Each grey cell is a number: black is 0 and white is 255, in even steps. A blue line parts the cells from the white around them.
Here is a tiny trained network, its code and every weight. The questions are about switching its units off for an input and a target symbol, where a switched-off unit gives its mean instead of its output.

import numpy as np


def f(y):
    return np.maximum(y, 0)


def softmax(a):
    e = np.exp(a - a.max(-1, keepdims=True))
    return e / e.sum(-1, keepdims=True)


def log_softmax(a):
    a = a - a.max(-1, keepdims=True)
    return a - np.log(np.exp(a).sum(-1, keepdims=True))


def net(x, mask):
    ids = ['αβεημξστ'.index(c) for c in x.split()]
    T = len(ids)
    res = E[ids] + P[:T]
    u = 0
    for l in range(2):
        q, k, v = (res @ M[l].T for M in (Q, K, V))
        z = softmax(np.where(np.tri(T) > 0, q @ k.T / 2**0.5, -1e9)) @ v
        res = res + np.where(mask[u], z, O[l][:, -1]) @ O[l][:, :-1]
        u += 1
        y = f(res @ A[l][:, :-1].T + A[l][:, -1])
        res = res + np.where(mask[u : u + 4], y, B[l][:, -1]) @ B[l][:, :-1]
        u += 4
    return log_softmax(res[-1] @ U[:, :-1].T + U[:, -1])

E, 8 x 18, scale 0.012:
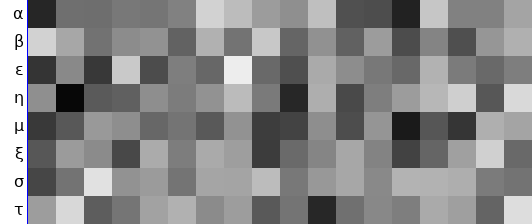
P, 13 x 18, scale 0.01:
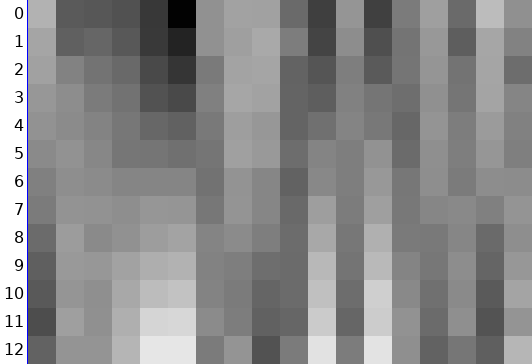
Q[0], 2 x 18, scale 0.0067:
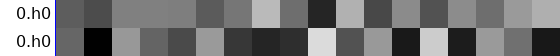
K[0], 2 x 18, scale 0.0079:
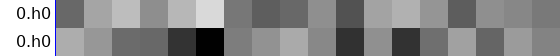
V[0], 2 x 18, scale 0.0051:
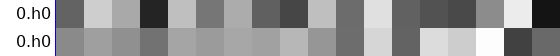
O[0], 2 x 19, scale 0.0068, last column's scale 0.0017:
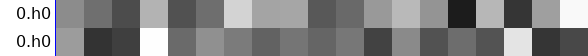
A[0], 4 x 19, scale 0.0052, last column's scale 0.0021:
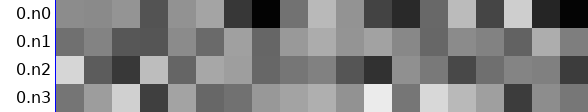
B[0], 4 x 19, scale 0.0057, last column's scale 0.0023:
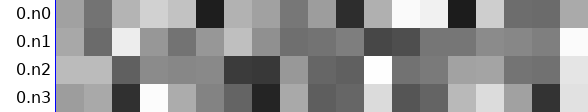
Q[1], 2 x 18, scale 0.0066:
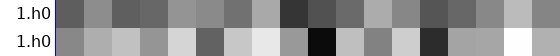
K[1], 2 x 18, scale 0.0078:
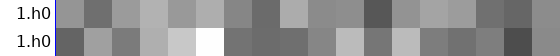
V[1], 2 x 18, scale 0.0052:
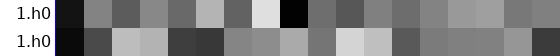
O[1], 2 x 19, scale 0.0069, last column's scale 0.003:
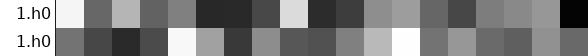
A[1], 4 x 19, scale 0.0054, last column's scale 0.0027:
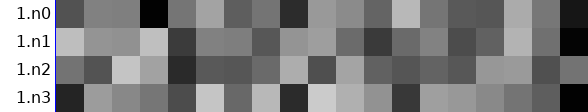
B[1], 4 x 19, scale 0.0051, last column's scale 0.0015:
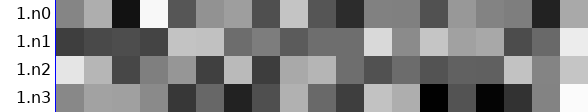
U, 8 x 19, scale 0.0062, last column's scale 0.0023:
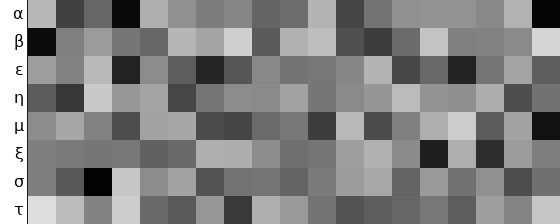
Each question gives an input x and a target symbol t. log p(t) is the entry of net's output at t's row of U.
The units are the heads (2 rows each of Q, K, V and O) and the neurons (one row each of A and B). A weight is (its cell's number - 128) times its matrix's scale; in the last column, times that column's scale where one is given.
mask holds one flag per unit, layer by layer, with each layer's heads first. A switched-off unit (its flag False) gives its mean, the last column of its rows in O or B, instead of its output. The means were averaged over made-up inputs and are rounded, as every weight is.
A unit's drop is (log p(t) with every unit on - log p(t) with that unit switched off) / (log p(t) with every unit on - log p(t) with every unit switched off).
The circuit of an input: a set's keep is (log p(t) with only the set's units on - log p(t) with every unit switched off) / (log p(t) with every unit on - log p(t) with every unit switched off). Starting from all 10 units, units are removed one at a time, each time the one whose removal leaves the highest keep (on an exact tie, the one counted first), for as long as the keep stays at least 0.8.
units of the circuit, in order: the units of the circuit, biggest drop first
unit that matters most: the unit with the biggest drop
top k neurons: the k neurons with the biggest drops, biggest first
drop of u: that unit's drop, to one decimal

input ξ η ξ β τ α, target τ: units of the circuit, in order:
(1.h0, 1.n2)
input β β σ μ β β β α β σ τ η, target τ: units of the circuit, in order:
(1.h0, 1.n2)
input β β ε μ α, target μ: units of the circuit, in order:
(0.h0, 0.n3)
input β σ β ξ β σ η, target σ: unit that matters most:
0.h0
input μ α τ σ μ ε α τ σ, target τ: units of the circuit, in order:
(1.h0, 1.n2, 0.h0)
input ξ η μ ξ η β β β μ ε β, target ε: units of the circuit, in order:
(1.h0, 0.h0)
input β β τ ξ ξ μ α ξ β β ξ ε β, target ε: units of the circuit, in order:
(1.h0, 0.n3)
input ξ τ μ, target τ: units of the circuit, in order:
(1.n2, 1.h0)
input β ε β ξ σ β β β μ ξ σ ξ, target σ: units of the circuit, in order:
(1.h0, 1.n0)
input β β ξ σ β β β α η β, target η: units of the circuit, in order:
(0.h0, 0.n0)
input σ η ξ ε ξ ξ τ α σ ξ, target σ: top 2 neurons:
(1.n0, 0.n1)
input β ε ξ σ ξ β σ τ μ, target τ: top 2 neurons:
(1.n2, 1.n0)
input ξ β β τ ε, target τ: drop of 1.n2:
0.4
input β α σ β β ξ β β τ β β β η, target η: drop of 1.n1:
0.0
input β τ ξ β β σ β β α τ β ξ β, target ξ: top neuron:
(1.n1)
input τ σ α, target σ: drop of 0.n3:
-0.1
